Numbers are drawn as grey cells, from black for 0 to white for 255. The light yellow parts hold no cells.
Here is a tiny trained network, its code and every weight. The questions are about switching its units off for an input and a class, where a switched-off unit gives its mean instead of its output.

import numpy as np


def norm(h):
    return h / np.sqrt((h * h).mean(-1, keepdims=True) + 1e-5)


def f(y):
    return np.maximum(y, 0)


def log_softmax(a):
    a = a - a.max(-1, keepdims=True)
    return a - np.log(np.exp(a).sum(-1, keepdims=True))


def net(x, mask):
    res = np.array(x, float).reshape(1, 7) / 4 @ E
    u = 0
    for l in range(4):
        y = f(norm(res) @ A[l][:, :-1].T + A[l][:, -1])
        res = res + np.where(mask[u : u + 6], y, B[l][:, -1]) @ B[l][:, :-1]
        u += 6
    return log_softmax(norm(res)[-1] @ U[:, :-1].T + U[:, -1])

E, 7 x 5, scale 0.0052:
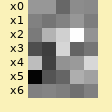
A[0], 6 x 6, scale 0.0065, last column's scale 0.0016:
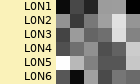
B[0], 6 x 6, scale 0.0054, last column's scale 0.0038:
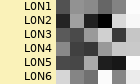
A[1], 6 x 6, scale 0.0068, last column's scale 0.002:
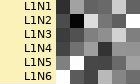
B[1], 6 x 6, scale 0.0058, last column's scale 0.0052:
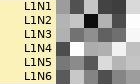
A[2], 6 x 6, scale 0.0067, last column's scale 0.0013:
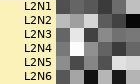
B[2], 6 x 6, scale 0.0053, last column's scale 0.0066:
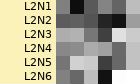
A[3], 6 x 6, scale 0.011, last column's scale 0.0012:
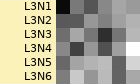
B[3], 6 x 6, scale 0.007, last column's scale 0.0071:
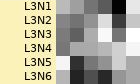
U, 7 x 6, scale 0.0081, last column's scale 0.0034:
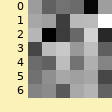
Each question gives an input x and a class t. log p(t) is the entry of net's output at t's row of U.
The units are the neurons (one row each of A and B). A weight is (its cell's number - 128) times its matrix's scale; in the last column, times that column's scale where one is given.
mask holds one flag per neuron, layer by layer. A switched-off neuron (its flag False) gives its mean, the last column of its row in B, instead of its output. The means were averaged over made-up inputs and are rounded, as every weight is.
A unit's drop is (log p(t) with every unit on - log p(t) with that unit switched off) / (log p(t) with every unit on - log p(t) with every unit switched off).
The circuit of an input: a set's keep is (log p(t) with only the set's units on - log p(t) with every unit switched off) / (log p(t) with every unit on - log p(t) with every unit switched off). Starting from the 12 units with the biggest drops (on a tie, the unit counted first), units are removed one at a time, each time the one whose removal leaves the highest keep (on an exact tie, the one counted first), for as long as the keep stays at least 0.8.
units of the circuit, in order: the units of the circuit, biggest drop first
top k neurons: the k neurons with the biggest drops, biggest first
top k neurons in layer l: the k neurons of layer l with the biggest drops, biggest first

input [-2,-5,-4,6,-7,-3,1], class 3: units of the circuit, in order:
(L1N4)
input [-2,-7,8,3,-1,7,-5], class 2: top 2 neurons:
(L3N5, L3N6)
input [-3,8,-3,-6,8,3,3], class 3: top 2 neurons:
(L2N5, L1N2)
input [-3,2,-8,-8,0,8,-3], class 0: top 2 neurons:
(L3N1, L1N2)
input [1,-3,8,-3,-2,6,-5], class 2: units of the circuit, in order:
(L3N6, L3N3, L3N4)
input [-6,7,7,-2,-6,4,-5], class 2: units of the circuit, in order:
(L3N5, L3N6)
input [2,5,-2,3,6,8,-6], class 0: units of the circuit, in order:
(L3N1, L2N6)
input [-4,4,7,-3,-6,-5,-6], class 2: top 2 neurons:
(L3N6, L3N5)
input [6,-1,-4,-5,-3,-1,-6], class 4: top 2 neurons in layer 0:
(L0N5, L0N2)
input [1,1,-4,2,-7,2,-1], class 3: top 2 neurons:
(L2N6, L3N4)
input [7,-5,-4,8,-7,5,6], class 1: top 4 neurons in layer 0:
(L0N6, L0N2, L0N5, L0N4)
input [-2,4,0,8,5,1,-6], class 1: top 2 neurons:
(L0N6, L1N2)
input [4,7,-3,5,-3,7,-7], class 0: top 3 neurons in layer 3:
(L3N1, L3N3, L3N5)
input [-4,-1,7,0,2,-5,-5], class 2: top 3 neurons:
(L3N6, L3N5, L1N1)
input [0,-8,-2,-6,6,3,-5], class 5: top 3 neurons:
(L1N2, L1N1, L2N5)
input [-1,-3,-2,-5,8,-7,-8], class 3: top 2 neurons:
(L1N2, L3N1)
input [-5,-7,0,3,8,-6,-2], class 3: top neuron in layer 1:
(L1N4)
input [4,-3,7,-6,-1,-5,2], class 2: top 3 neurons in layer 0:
(L0N2, L0N5, L0N4)
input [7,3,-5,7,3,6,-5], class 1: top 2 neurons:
(L0N6, L3N4)
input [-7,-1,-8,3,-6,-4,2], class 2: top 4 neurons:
(L0N4, L2N1, L2N5, L0N1)
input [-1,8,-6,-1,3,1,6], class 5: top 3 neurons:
(L2N5, L1N2, L3N4)
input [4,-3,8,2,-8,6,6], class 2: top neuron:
(L3N5)
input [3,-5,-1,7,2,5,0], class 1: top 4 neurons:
(L0N6, L1N2, L3N4, L1N3)
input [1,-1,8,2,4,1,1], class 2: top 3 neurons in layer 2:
(L2N6, L2N3, L2N1)
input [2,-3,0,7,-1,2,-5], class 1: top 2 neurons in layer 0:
(L0N6, L0N2)
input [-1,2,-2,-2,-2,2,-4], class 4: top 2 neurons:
(L0N2, L2N6)
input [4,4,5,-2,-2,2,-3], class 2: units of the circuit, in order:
(L3N6)
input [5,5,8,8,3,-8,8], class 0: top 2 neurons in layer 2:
(L2N2, L2N6)
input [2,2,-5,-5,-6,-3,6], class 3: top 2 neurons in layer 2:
(L2N6, L2N4)
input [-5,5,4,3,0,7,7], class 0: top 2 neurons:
(L3N1, L3N3)
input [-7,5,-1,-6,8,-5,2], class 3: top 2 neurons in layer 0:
(L0N2, L0N5)
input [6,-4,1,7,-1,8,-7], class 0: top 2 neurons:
(L3N1, L3N3)
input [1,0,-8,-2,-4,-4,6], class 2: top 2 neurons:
(L2N1, L0N5)
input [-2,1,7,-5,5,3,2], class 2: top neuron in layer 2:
(L2N6)
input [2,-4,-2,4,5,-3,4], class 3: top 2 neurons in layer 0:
(L0N2, L0N3)
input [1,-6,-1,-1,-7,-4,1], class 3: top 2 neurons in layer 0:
(L0N5, L0N6)
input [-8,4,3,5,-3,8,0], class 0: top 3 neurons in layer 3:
(L3N1, L3N3, L3N4)
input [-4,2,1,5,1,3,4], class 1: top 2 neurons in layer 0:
(L0N6, L0N4)
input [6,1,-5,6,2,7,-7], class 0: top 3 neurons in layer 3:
(L3N1, L3N3, L3N5)
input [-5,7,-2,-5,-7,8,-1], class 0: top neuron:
(L3N1)
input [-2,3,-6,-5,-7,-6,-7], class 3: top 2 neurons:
(L2N6, L1N5)
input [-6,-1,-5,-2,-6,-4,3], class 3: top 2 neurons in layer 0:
(L0N5, L0N6)
